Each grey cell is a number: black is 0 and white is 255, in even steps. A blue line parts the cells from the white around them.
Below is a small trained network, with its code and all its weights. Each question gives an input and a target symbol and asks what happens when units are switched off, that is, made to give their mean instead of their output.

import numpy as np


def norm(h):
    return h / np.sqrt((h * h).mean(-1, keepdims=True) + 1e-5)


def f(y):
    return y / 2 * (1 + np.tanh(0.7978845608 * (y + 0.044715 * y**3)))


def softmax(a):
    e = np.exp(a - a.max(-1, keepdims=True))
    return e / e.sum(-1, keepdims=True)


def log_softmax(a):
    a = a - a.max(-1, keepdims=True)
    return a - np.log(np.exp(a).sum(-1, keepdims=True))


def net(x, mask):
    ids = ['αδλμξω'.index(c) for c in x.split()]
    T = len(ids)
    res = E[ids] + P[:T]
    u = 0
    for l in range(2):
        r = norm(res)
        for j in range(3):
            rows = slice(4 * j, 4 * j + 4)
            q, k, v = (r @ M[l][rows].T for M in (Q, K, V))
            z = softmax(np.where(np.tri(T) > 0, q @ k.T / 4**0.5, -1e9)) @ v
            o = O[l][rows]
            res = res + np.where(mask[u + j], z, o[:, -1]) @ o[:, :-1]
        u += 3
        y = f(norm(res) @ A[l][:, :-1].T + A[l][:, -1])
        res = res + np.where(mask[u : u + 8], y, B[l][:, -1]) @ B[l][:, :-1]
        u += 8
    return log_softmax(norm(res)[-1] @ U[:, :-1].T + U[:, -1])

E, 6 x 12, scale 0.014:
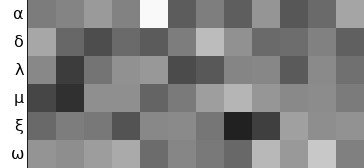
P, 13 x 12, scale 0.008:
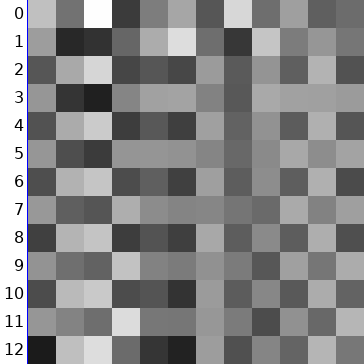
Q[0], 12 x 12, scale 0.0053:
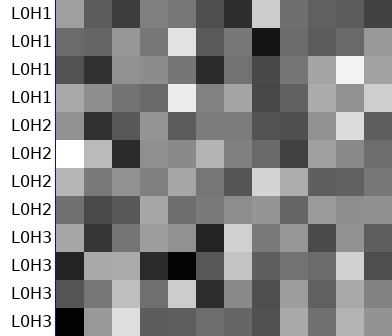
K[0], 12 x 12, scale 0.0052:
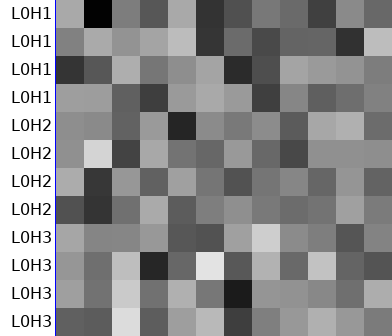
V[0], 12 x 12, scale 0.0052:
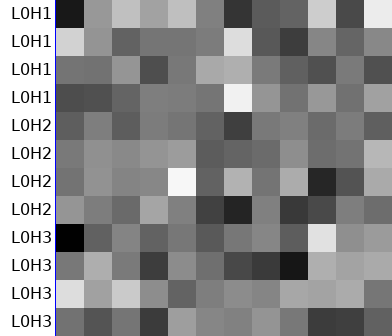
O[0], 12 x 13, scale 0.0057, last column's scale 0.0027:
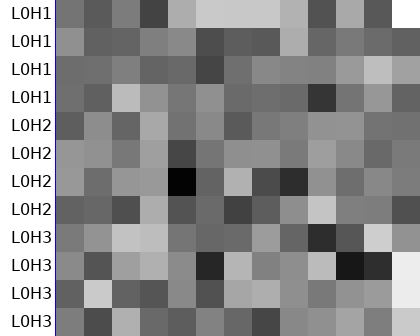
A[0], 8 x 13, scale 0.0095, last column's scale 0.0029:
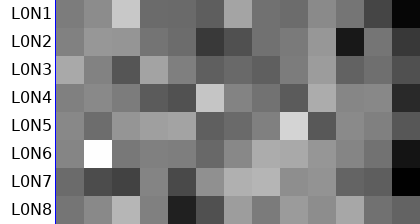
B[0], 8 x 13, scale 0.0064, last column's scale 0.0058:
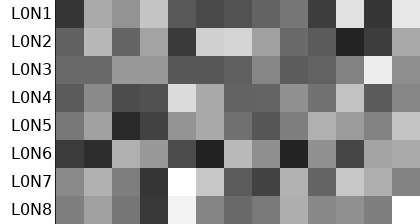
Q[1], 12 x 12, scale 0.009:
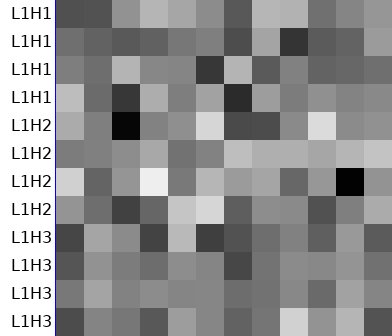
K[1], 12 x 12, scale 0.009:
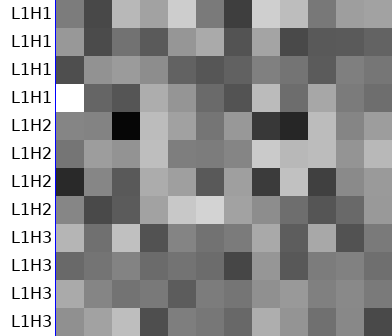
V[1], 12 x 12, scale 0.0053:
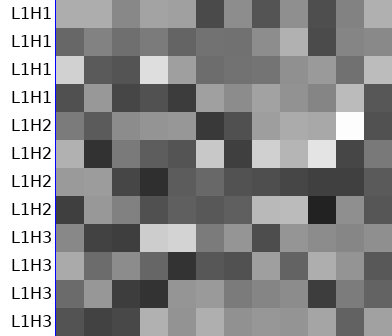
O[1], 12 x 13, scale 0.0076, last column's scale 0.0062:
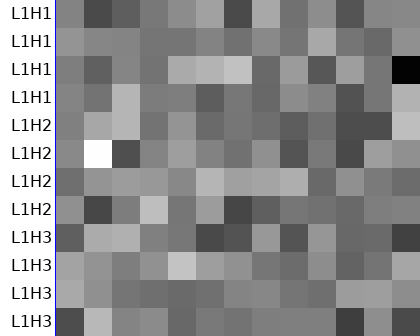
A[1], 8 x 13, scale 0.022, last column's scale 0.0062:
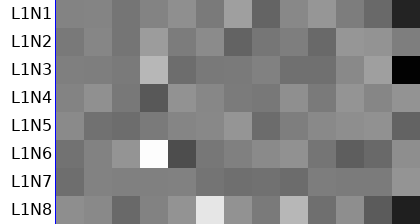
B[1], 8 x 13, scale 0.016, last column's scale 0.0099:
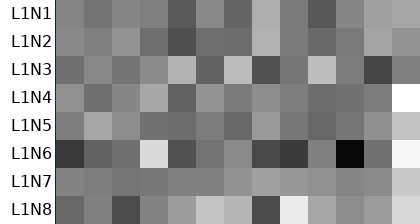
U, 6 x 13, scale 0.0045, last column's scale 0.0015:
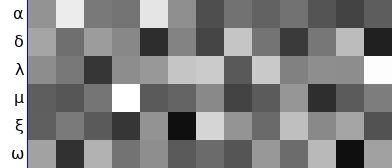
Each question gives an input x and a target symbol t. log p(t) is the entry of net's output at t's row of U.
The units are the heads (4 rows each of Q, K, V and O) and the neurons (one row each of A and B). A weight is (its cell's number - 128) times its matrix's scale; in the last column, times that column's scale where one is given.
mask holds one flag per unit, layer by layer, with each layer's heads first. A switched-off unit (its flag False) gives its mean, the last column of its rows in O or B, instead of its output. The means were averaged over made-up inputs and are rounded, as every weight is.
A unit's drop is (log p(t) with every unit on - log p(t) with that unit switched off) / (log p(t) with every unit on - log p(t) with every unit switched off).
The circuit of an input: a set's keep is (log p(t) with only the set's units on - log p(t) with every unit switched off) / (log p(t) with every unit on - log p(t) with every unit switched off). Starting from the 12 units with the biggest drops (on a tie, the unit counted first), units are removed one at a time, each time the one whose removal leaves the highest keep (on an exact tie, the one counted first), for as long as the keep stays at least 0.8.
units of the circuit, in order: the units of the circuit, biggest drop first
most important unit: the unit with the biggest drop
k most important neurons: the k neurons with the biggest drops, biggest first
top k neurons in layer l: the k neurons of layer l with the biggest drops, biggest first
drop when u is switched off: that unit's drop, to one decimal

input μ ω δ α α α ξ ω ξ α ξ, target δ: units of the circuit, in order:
[L0H3; L1N6; L1N8]
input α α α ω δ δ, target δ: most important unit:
L0H1
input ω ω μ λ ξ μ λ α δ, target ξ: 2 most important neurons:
[L0N6; L1N6]
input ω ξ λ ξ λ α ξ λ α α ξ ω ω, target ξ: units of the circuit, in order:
[L0N6; L0N8; L0H3; L1N6]
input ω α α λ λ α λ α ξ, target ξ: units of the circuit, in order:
[L0H3; L1N6; L0N6]
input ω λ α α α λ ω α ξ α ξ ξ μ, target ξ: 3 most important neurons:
[L1N6; L0N6; L1N8]
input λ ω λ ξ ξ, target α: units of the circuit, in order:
[L1H2; L1N6; L0H2]
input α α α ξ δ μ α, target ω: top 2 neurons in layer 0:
[L0N8; L0N1]
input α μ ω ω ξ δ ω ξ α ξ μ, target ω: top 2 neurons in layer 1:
[L1N6; L1N8]
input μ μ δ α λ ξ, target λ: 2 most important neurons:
[L1N8; L0N4]
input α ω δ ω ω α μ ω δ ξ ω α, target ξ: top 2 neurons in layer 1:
[L1N6; L1N4]
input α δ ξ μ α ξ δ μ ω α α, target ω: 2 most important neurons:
[L1N6; L0N1]
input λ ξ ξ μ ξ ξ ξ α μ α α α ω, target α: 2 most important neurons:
[L0N8; L1N6]
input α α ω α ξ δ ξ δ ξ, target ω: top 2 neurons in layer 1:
[L1N6; L1N8]
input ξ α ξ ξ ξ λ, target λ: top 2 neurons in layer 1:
[L1N8; L1N6]
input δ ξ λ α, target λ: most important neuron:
[L1N8]
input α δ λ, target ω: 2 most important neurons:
[L0N8; L1N6]
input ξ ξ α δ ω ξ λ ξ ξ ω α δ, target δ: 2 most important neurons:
[L0N7; L0N3]
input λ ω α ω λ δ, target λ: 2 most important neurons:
[L1N8; L0N7]
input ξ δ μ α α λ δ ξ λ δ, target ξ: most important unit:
L0N3
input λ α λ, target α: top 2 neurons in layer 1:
[L1N6; L1N8]
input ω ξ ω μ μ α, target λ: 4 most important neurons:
[L0N5; L1N8; L0N6; L1N6]
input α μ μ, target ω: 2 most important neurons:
[L0N8; L1N6]
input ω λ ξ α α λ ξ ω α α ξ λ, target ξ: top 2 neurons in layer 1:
[L1N6; L1N3]
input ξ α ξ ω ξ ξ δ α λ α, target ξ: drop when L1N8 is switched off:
0.1
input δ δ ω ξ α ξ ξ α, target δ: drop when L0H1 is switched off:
1.0
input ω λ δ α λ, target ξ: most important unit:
L0H3
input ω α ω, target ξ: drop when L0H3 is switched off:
0.2
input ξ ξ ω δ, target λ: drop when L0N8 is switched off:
0.0
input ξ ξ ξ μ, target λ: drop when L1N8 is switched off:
0.2
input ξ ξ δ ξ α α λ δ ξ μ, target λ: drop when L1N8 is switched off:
0.1
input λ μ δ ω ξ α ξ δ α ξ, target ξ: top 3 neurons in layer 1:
[L1N6; L1N8; L1N4]
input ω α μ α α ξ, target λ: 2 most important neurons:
[L0N4; L1N8]
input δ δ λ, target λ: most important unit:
L0H1
